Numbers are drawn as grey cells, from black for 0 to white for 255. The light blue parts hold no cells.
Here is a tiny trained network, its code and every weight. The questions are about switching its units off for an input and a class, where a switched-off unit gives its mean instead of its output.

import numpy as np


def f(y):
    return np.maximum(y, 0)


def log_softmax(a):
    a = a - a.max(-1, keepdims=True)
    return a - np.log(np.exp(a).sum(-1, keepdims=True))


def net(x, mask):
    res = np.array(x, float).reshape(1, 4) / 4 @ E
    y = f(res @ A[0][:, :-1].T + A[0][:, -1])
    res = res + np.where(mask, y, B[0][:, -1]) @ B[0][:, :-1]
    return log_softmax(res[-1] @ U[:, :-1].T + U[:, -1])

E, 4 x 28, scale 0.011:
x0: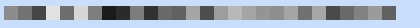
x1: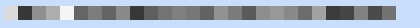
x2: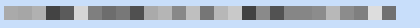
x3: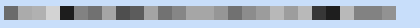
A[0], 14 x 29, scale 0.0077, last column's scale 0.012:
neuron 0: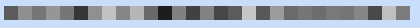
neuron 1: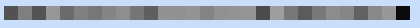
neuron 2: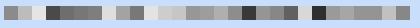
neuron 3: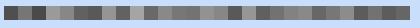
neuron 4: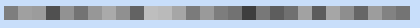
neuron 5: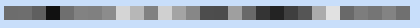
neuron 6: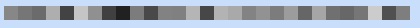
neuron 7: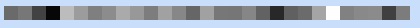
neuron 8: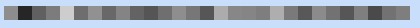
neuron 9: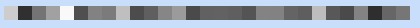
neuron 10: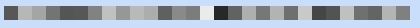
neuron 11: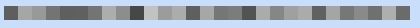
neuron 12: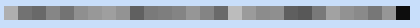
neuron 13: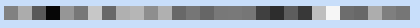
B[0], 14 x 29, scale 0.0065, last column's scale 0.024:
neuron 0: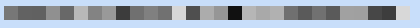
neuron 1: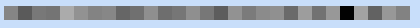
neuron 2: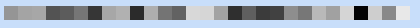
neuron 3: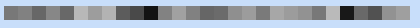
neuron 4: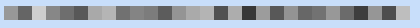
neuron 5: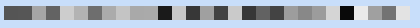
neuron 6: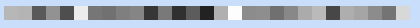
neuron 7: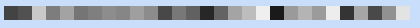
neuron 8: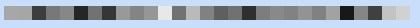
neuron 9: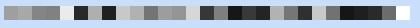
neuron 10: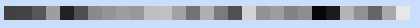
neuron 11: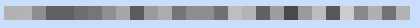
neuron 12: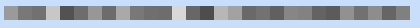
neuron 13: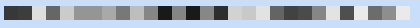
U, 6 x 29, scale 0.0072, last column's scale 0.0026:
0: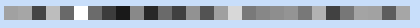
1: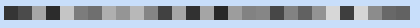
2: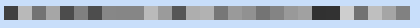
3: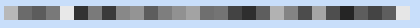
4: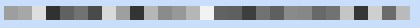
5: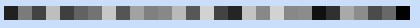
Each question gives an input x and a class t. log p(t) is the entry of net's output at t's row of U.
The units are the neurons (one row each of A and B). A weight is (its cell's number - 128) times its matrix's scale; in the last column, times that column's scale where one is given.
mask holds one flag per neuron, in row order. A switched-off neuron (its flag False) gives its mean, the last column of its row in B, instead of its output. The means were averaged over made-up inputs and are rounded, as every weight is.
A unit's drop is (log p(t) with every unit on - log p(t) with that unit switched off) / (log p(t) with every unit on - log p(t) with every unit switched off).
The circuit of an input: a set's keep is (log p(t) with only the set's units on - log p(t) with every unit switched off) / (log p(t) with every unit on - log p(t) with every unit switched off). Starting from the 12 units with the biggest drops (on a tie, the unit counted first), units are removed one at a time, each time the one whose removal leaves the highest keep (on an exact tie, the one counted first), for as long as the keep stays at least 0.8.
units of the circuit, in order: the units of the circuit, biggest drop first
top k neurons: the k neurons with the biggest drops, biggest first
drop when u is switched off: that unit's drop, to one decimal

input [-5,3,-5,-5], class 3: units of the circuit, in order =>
[neuron 9]
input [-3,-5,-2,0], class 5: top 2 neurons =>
[neuron 10; neuron 0]
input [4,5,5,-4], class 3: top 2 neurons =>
[neuron 9; neuron 8]
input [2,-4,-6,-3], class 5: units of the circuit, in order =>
[neuron 0; neuron 5; neuron 13]
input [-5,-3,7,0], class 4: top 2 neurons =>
[neuron 2; neuron 11]
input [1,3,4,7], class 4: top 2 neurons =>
[neuron 2; neuron 10]
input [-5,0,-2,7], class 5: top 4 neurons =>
[neuron 10; neuron 0; neuron 5; neuron 9]
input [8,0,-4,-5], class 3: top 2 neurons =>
[neuron 8; neuron 9]
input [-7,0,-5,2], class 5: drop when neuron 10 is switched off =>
0.1
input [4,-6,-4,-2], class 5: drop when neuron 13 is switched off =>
0.1
